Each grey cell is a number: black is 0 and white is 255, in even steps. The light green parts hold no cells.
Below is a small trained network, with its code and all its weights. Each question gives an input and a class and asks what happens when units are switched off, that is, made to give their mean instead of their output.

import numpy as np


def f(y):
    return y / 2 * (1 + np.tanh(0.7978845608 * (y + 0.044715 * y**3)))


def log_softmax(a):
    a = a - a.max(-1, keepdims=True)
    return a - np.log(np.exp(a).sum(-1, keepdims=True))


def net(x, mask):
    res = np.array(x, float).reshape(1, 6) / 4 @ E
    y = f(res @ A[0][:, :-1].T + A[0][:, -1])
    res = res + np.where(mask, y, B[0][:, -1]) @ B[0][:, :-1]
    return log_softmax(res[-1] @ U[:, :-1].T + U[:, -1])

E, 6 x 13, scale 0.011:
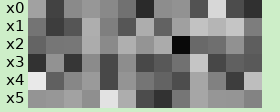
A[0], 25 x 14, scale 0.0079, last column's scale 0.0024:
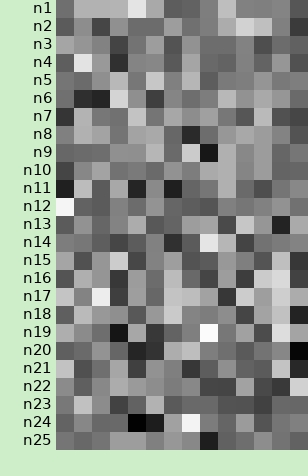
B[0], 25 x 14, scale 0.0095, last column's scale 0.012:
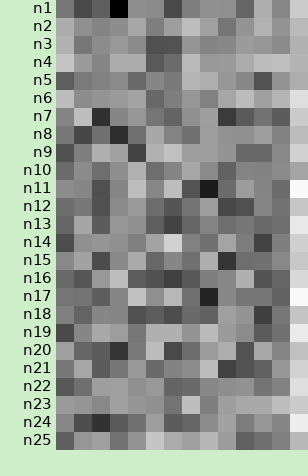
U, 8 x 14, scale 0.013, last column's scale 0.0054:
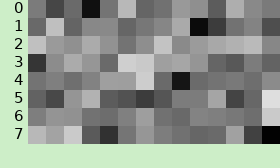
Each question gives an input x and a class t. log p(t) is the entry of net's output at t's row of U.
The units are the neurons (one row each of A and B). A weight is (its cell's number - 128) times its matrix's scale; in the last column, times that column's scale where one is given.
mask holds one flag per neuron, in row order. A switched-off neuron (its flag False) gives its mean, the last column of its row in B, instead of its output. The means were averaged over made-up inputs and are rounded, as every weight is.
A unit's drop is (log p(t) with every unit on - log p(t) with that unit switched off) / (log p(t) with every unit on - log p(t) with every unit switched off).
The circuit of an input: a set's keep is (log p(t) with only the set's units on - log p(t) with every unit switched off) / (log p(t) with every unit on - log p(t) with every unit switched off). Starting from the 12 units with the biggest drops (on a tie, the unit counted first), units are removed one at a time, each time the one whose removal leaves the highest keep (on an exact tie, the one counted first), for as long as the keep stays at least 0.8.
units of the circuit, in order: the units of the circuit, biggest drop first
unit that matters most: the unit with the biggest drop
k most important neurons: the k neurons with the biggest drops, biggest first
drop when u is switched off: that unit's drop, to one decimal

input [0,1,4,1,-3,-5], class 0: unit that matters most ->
n24
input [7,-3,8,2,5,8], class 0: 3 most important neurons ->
n1; n8; n19
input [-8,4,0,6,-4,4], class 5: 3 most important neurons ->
n16; n18; n17
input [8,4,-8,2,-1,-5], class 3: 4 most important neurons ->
n19; n14; n16; n18
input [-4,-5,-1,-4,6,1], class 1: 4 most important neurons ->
n21; n12; n6; n15
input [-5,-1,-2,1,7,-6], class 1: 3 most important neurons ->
n21; n15; n1
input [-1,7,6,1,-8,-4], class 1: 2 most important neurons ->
n7; n13
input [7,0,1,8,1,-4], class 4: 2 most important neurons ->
n11; n16
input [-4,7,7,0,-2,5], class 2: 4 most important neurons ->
n6; n2; n19; n14
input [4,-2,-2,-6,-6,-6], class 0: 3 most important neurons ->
n24; n20; n11
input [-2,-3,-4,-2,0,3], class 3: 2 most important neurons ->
n19; n11
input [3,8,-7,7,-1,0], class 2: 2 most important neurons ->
n6; n2
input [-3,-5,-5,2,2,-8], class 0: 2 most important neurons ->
n20; n24
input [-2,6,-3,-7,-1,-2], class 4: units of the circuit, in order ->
n17
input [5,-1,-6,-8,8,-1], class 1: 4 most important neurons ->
n12; n21; n15; n11
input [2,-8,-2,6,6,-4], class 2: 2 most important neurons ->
n23; n4
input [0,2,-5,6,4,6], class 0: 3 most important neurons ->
n1; n8; n17
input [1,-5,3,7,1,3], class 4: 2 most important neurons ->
n11; n6
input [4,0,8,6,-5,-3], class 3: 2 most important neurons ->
n9; n25
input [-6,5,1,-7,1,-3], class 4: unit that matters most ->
n17
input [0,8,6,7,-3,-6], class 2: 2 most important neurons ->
n6; n2
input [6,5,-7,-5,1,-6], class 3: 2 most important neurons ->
n19; n1
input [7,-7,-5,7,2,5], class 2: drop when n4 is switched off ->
0.3
